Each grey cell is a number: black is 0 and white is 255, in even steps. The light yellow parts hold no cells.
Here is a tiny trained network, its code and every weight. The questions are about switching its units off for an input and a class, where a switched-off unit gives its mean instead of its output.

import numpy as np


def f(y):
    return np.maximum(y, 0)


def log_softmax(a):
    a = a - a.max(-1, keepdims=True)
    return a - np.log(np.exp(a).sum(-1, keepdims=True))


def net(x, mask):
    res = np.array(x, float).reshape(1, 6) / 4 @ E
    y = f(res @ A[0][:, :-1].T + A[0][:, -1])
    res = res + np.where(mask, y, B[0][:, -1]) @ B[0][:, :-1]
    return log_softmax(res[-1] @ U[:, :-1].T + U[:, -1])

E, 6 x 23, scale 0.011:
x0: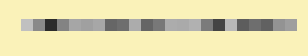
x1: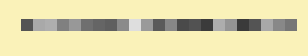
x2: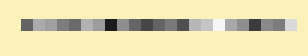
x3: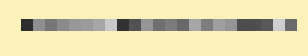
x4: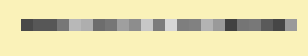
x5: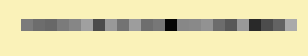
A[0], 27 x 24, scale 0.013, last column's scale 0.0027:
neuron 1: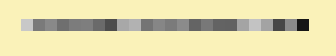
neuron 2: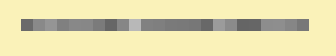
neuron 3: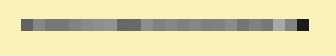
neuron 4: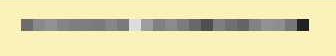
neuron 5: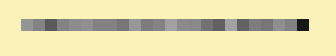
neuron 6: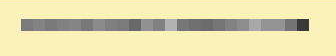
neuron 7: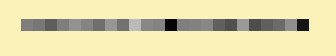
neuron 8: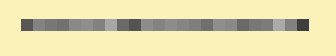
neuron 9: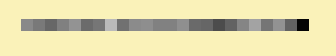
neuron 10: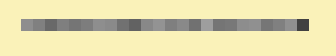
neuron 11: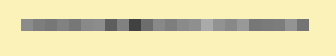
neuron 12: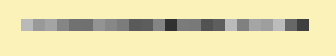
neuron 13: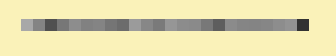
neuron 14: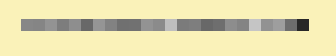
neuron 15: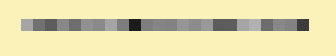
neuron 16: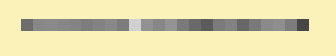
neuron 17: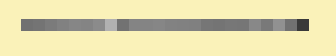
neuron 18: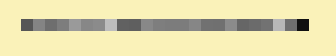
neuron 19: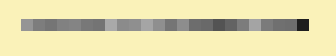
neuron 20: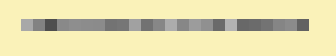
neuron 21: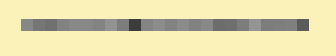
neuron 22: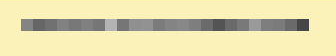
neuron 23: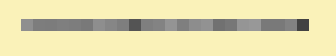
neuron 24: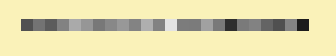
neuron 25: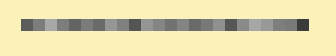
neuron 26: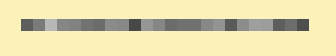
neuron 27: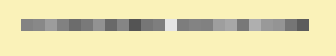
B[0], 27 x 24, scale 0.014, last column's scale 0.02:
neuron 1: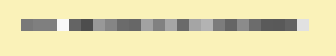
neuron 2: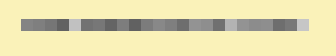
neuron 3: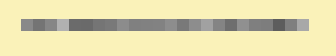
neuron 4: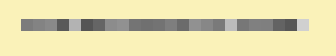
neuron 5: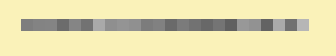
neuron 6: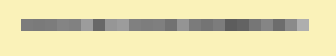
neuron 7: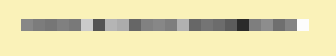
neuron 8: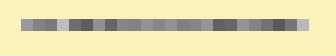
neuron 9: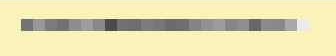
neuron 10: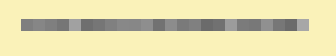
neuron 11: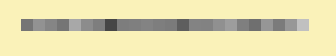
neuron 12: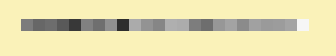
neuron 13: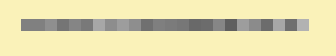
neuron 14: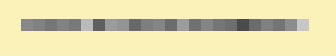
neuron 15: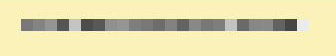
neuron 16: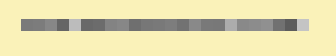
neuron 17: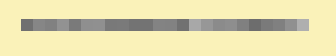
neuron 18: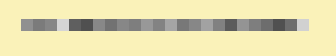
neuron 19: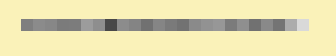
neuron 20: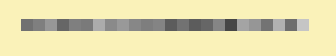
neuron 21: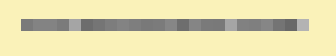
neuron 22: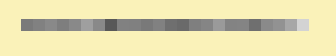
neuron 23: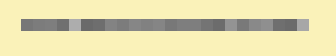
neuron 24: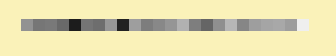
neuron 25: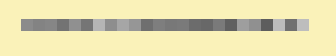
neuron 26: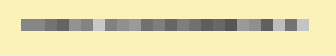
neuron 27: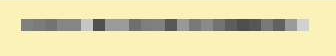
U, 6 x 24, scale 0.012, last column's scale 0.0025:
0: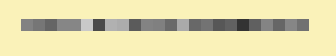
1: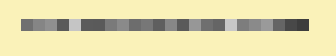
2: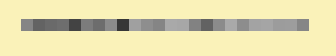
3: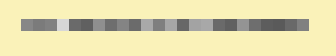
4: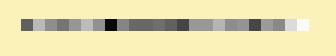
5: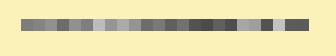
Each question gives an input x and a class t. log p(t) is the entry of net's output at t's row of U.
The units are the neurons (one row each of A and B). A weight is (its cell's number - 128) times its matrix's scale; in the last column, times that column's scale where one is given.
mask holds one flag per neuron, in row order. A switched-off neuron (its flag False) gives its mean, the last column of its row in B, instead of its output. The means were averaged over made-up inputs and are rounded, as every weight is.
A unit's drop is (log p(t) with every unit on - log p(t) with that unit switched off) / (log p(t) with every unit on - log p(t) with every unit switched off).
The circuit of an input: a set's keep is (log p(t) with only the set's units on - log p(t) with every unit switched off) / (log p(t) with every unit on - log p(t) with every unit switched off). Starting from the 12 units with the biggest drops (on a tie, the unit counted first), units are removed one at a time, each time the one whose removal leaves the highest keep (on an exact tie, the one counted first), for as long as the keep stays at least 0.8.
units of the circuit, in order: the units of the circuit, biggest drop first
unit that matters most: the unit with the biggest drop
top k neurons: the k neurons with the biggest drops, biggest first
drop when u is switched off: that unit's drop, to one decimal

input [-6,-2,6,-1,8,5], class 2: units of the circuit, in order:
[neuron 24]
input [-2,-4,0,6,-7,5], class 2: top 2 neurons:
[neuron 12; neuron 1]
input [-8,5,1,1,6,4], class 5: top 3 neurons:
[neuron 26; neuron 12; neuron 25]
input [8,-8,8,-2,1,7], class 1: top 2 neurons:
[neuron 15; neuron 11]
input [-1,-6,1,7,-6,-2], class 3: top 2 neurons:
[neuron 18; neuron 24]
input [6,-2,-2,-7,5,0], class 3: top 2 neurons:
[neuron 1; neuron 12]
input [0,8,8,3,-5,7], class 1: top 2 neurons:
[neuron 2; neuron 9]
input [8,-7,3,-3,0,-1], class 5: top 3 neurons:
[neuron 20; neuron 13; neuron 5]
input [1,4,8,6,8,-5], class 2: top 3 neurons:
[neuron 24; neuron 9; neuron 19]
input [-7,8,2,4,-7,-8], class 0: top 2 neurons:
[neuron 27; neuron 14]
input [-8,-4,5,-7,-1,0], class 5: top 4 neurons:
[neuron 26; neuron 25; neuron 18; neuron 8]
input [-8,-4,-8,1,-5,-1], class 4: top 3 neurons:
[neuron 9; neuron 19; neuron 22]
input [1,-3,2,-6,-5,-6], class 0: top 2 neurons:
[neuron 27; neuron 24]
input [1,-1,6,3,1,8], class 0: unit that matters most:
neuron 7
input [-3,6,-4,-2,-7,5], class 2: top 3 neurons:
[neuron 12; neuron 15; neuron 27]
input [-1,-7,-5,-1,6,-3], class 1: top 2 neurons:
[neuron 15; neuron 12]
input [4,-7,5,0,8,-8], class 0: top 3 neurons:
[neuron 27; neuron 12; neuron 14]
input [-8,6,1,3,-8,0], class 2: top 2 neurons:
[neuron 12; neuron 20]
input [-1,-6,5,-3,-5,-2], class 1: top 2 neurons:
[neuron 24; neuron 15]
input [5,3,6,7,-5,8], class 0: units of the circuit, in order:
[neuron 7]
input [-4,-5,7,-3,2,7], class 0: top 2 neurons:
[neuron 7; neuron 9]
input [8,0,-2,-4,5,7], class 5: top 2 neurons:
[neuron 20; neuron 13]
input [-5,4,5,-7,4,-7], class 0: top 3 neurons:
[neuron 27; neuron 18; neuron 8]
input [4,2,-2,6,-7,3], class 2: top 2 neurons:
[neuron 12; neuron 1]
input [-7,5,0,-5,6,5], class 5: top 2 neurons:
[neuron 26; neuron 12]
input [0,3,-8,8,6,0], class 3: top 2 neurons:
[neuron 18; neuron 8]
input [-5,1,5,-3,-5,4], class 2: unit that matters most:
neuron 9
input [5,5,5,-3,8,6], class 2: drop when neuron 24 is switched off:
0.9
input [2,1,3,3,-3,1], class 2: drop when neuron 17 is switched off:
0.1
